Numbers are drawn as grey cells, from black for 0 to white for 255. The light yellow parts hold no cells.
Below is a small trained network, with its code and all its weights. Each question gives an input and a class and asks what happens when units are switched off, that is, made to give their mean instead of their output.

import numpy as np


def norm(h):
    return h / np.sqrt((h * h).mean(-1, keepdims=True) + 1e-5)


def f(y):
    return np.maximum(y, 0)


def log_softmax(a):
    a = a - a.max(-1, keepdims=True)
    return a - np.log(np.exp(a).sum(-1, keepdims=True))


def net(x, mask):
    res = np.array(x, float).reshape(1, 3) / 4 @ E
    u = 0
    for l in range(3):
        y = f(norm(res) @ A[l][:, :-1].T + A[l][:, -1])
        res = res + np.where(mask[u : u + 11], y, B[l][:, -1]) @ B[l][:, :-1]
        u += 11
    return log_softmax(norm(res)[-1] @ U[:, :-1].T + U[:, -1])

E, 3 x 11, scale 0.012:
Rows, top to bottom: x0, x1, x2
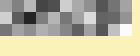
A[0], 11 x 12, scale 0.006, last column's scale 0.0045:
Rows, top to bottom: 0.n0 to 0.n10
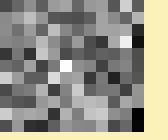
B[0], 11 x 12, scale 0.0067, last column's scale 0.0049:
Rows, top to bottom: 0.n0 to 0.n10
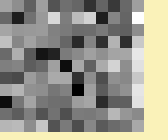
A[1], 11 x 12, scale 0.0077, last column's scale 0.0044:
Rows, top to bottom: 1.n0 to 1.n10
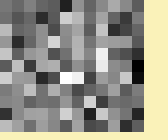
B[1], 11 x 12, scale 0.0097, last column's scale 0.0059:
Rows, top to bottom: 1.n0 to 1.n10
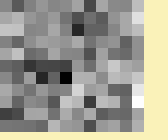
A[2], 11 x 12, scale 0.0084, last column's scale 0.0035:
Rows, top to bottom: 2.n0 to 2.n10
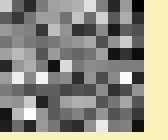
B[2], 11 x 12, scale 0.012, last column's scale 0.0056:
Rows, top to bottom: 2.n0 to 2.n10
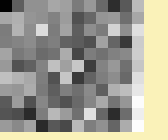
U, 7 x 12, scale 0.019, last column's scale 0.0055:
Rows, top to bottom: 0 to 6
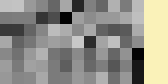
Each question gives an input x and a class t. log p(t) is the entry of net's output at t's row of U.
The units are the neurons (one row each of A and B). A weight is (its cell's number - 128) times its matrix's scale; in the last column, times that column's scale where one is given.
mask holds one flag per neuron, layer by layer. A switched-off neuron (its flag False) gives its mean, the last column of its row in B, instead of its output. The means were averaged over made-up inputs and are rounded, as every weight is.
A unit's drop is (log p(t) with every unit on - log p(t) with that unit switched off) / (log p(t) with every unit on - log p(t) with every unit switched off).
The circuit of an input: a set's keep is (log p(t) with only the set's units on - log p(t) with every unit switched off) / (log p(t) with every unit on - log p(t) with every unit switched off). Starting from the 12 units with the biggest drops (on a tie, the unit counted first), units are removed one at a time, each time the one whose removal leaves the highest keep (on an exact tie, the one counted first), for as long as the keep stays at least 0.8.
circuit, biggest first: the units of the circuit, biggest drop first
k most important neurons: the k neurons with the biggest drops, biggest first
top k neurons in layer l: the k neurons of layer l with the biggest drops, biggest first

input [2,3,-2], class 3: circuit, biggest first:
1.n8
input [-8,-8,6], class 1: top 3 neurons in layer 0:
0.n8, 0.n4, 0.n6
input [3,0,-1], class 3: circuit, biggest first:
0.n5, 1.n0
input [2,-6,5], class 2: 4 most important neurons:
2.n9, 0.n7, 1.n1, 1.n2
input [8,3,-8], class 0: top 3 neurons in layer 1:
1.n2, 1.n1, 1.n4
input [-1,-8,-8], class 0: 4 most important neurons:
1.n2, 2.n2, 0.n8, 2.n4
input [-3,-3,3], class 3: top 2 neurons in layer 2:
2.n9, 2.n10
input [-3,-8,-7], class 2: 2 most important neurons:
2.n9, 1.n9
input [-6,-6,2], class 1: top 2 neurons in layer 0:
0.n8, 0.n4
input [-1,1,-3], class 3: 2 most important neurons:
1.n8, 0.n6
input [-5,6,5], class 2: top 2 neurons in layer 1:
1.n1, 1.n2
